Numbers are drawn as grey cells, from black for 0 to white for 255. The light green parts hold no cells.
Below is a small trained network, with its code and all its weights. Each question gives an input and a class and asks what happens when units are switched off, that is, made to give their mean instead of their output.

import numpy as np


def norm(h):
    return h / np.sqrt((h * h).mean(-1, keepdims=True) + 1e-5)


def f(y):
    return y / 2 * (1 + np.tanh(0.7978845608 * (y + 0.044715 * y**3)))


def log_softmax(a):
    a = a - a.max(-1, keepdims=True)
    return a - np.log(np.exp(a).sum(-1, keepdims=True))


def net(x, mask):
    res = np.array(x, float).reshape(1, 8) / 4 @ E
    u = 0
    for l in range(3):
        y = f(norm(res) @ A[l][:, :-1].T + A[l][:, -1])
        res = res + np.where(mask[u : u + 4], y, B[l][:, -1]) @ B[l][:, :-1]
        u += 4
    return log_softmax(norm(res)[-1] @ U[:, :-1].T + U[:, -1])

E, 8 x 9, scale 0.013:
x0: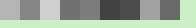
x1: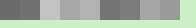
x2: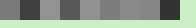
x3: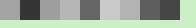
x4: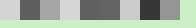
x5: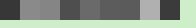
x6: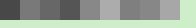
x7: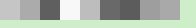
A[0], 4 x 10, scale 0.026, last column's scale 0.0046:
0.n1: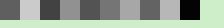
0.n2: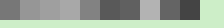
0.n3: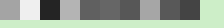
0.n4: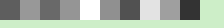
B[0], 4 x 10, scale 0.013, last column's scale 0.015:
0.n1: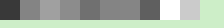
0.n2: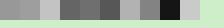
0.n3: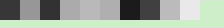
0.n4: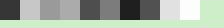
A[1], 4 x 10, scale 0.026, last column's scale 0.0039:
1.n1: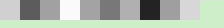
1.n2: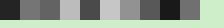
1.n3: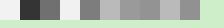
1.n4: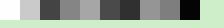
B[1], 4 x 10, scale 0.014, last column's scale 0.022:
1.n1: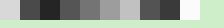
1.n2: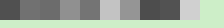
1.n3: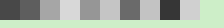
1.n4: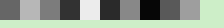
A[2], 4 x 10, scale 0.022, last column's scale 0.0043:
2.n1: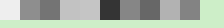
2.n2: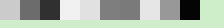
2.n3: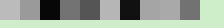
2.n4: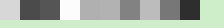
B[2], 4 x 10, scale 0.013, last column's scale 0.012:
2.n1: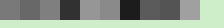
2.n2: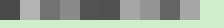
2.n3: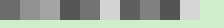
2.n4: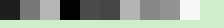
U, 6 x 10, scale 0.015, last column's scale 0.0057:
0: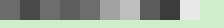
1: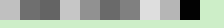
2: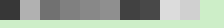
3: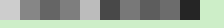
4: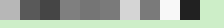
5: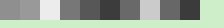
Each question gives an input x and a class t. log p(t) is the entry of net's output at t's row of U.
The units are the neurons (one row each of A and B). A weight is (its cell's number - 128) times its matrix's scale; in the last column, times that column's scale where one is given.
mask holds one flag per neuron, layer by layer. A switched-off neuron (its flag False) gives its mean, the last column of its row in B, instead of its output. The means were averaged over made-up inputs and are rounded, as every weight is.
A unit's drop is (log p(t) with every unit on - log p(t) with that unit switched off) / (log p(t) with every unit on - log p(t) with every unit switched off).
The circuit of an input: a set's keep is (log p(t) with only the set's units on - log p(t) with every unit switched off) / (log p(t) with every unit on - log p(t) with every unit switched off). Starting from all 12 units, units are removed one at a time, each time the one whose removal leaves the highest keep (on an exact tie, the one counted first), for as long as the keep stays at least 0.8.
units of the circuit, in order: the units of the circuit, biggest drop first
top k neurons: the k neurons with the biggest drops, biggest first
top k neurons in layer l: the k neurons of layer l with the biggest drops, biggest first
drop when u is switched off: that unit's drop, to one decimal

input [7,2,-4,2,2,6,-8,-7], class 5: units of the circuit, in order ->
[1.n1, 0.n3]
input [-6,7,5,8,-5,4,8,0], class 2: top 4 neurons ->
[1.n1, 0.n4, 0.n2, 1.n3]
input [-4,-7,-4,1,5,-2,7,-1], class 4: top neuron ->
[0.n1]
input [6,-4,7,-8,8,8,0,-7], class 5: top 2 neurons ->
[1.n1, 1.n2]
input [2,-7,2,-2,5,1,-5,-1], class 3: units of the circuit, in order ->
[1.n4, 0.n1, 2.n4]
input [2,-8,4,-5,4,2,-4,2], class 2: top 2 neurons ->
[0.n3, 1.n1]
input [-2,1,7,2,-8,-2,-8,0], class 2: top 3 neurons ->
[1.n1, 0.n4, 1.n3]
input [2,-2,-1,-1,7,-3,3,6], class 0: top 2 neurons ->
[1.n1, 0.n4]
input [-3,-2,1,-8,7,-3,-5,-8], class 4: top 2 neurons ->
[0.n1, 0.n4]
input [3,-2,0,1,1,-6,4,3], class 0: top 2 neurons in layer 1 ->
[1.n3, 1.n1]
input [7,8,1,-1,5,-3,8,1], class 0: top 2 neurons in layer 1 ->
[1.n1, 1.n4]
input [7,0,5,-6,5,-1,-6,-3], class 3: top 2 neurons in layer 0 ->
[0.n1, 0.n4]
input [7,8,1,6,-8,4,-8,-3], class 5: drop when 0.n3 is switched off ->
0.1
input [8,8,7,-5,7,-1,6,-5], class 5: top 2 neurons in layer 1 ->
[1.n1, 1.n2]
